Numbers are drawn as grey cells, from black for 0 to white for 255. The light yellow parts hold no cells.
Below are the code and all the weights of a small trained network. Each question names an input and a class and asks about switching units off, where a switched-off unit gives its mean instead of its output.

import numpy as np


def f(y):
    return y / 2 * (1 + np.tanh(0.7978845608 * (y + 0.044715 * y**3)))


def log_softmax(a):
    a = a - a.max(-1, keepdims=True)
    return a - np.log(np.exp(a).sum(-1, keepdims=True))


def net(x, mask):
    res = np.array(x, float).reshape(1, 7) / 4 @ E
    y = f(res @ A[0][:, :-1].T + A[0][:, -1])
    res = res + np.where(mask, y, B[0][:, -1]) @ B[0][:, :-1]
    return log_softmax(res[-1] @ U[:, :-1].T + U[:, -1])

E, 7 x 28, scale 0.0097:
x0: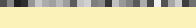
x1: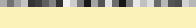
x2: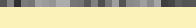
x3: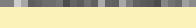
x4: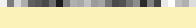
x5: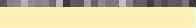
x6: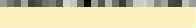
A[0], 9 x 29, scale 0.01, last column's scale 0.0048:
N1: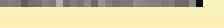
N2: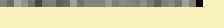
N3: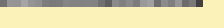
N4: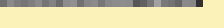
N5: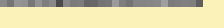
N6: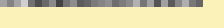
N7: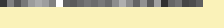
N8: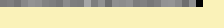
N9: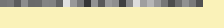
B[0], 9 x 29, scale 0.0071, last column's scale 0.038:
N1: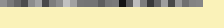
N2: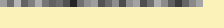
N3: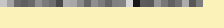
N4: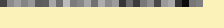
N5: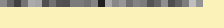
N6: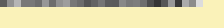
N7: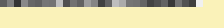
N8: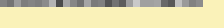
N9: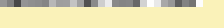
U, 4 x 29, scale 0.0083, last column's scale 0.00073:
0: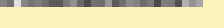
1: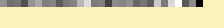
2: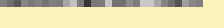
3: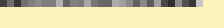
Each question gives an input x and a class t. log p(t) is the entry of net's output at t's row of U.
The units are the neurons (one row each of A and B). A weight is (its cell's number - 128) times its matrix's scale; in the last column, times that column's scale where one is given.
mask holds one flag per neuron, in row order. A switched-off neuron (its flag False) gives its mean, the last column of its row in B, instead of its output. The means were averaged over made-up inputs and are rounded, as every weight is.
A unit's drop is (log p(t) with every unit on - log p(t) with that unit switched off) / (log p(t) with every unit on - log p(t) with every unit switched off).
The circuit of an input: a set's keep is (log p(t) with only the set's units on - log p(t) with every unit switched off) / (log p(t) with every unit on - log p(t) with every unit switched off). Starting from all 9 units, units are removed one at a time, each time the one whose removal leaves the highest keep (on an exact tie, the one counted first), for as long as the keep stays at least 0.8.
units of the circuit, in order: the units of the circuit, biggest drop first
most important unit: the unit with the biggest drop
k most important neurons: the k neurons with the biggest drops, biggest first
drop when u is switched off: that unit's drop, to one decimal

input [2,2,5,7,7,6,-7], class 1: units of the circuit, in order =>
N7; N6
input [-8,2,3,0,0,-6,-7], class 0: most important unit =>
N9
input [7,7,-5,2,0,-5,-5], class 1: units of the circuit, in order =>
N9; N7
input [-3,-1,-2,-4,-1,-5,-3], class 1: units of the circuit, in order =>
N9; N7; N6
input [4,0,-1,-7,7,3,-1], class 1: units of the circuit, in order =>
N9; N7
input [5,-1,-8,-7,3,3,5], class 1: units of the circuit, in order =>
N9; N7
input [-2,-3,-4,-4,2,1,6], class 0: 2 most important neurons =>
N9; N7
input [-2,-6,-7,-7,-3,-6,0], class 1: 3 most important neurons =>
N7; N9; N6
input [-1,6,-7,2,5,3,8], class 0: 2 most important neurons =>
N6; N2
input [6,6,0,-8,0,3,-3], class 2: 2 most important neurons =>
N7; N2
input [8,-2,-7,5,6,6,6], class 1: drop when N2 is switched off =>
0.0
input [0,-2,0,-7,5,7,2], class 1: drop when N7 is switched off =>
0.7
